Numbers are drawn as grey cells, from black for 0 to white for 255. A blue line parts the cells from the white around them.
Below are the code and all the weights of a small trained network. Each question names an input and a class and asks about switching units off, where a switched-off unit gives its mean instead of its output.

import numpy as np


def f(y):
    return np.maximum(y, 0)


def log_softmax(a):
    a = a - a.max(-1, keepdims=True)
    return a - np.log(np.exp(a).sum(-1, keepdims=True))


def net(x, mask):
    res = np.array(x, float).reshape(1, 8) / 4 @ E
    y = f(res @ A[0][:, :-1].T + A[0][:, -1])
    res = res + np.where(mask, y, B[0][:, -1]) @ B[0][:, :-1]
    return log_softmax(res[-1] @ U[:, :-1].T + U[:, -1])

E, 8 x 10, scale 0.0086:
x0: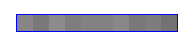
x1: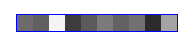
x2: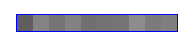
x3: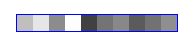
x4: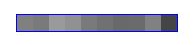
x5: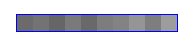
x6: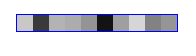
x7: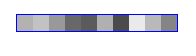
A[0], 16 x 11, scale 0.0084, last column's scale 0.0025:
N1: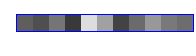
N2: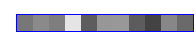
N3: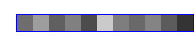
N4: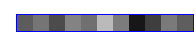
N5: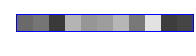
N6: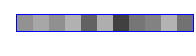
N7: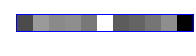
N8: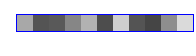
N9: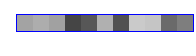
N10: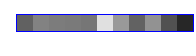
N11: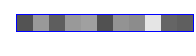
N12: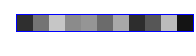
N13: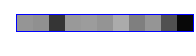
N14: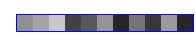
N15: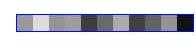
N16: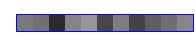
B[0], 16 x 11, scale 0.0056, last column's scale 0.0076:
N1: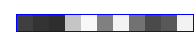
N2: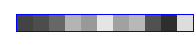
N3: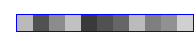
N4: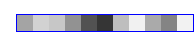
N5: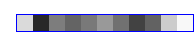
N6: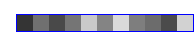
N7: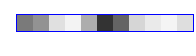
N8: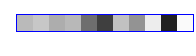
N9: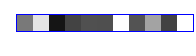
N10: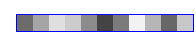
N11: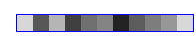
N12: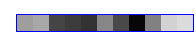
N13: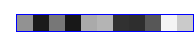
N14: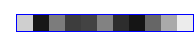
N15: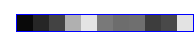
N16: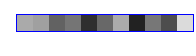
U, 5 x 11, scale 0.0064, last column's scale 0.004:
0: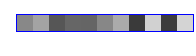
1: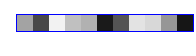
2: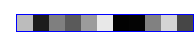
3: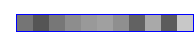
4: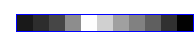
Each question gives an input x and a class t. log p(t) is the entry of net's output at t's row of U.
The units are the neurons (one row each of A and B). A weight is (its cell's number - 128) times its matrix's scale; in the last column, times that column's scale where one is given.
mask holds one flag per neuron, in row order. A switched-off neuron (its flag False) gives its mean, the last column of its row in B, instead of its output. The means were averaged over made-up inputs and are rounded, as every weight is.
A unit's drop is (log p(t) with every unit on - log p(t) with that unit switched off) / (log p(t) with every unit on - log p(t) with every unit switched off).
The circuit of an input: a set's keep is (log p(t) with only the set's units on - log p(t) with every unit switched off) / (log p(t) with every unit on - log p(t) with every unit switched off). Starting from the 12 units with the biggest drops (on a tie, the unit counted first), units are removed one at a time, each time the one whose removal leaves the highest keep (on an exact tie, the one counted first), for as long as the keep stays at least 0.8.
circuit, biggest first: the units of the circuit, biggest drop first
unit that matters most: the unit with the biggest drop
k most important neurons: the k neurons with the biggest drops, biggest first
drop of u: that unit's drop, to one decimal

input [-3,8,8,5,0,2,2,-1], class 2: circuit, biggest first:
N14
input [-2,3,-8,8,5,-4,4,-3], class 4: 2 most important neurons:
N15, N2
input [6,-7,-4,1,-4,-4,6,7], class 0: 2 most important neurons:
N9, N14
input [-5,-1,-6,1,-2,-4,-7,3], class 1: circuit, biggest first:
N7, N10
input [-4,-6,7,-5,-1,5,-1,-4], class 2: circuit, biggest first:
N5, N11
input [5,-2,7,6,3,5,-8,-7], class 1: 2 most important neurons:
N4, N7
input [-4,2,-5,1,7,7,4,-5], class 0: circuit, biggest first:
N7, N8, N12
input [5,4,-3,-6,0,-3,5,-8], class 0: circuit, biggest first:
N8, N12
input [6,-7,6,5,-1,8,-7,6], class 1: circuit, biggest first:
N7, N3
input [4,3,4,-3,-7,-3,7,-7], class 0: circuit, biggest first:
N12, N8, N7
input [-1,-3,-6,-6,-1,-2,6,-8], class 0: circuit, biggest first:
N8, N16
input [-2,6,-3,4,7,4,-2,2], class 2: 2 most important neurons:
N14, N8
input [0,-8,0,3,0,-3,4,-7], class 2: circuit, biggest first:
N13, N5
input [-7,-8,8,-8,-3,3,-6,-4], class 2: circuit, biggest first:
N5
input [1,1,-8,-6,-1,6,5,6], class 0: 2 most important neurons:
N9, N15
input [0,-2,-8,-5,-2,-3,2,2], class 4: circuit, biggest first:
N1, N4
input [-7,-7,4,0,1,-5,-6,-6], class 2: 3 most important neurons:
N13, N5, N11
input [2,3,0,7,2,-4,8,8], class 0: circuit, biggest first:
N9, N7
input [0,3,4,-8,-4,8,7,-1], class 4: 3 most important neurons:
N1, N7, N4
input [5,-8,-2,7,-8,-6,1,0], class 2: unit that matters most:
N13
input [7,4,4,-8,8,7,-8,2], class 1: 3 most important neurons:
N7, N10, N4
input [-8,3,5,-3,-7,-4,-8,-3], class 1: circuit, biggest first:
N7, N4
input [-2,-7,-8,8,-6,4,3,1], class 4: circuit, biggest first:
N15, N2
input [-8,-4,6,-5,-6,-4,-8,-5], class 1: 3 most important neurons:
N4, N7, N10
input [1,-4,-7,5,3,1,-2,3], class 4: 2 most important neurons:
N15, N6
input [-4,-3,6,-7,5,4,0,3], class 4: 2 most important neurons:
N1, N8
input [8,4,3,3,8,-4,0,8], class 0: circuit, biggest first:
N9
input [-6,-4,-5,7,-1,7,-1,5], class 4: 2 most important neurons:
N15, N6
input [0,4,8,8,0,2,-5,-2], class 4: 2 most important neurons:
N15, N2
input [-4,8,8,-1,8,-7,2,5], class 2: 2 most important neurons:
N14, N8
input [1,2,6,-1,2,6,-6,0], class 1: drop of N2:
0.0
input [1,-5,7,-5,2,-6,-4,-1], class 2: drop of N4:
-0.1
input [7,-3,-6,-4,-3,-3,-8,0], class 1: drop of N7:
0.1
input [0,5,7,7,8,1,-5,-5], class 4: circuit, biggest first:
N15
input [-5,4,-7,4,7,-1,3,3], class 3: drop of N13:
0.2
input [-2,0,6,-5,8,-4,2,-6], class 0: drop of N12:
0.2
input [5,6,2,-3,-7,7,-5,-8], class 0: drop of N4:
0.4
